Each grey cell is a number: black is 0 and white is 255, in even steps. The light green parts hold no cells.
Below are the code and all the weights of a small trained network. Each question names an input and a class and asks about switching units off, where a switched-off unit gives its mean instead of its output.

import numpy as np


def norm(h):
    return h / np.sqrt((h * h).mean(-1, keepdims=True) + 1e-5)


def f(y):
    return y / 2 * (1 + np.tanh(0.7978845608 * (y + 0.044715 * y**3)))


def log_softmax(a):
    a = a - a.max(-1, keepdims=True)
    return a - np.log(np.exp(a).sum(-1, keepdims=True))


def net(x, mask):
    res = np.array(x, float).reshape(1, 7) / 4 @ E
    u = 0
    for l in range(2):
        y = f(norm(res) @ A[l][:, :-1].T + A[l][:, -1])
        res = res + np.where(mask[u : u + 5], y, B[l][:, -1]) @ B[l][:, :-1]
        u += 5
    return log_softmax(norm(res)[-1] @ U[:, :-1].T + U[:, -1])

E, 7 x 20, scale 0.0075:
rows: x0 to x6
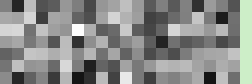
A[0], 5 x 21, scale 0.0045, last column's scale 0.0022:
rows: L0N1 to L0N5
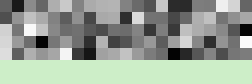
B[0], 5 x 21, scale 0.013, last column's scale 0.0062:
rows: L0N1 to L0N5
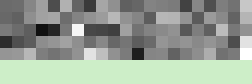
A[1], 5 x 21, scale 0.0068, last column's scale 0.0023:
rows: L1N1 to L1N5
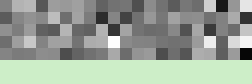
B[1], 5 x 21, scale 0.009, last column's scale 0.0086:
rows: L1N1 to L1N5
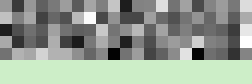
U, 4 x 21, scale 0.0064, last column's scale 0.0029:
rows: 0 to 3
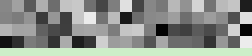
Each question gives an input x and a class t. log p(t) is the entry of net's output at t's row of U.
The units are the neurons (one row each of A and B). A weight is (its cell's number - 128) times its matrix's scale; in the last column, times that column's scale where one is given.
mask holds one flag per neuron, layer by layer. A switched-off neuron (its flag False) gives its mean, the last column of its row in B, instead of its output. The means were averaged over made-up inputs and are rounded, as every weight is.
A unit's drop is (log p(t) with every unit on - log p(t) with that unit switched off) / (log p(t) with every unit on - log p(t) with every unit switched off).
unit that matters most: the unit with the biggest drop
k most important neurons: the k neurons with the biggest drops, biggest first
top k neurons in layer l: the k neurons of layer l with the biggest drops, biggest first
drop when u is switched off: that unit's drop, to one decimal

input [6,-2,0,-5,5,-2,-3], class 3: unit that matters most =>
L0N1
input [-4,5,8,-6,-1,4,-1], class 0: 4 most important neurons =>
L0N5, L1N4, L0N3, L1N3
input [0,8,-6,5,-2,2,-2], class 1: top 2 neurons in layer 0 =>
L0N5, L0N1
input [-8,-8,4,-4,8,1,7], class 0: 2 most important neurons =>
L1N4, L1N1
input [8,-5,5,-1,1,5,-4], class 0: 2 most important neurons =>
L0N5, L1N4
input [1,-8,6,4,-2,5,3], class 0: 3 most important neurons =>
L0N1, L1N4, L1N1
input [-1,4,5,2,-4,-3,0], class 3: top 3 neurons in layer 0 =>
L0N5, L0N2, L0N4
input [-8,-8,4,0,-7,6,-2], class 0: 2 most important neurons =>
L1N4, L1N1
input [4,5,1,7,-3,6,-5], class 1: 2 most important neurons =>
L0N5, L0N1
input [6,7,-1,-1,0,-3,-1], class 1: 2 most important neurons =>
L0N5, L1N3
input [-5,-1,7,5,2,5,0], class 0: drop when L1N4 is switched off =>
0.1
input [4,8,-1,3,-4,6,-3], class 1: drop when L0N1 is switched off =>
0.1
